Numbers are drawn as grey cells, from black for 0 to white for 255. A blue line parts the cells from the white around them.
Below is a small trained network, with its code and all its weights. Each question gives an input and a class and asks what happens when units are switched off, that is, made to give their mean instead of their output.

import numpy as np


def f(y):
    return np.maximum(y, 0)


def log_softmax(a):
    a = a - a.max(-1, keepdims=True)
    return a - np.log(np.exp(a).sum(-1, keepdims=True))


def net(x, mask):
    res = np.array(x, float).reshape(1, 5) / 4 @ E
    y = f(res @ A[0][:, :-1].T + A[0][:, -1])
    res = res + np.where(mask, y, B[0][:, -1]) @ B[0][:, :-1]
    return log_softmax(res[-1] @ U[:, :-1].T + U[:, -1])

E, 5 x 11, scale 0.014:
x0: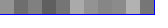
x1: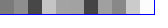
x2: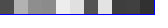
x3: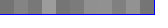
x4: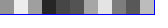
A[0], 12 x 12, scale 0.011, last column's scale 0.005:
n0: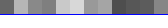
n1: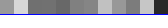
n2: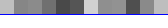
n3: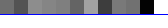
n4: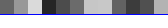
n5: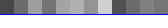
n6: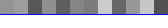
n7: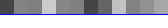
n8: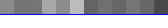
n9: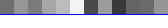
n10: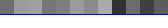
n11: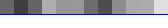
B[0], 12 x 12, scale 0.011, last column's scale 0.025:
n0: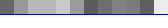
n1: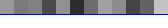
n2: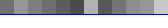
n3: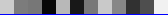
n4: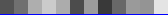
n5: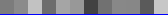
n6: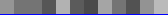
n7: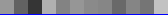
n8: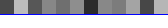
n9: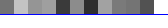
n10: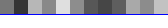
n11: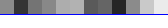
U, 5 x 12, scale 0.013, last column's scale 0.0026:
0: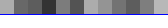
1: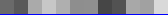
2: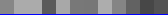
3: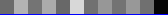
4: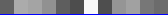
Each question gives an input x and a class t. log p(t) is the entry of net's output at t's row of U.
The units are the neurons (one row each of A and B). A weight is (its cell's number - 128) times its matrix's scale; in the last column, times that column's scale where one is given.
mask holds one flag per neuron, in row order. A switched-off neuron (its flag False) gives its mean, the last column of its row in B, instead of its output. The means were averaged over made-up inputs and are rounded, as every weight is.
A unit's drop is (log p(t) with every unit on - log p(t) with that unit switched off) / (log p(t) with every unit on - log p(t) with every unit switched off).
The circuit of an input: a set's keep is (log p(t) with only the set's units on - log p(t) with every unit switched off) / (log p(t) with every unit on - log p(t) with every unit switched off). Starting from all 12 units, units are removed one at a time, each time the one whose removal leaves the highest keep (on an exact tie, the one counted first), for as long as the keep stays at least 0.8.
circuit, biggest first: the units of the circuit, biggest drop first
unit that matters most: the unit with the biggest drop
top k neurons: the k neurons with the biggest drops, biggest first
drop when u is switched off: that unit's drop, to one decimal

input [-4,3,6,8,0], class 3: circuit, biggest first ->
n3; n9
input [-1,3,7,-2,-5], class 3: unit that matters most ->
n9
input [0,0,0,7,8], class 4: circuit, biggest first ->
n4; n11; n2
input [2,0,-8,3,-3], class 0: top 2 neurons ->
n4; n0
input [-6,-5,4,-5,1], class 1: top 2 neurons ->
n4; n10
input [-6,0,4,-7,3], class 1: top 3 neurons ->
n3; n4; n10
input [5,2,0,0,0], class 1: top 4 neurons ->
n3; n9; n1; n8
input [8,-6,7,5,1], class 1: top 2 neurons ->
n4; n10
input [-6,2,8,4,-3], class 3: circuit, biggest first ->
n9; n3
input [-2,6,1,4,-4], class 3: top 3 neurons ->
n4; n10; n9
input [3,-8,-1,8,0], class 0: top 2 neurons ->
n3; n0
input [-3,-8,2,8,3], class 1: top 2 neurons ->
n4; n10
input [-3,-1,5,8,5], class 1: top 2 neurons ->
n4; n3
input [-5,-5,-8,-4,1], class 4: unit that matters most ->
n2
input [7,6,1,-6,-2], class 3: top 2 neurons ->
n4; n10
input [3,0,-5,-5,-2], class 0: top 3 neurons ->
n4; n0; n10
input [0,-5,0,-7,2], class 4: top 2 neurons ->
n11; n4
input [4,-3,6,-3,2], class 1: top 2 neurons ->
n4; n10
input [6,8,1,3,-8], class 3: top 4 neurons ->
n9; n4; n8; n10
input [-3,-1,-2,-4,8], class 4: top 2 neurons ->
n4; n3
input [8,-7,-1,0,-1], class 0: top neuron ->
n3
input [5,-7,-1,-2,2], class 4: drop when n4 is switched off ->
0.5
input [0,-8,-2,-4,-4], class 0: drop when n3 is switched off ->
0.3
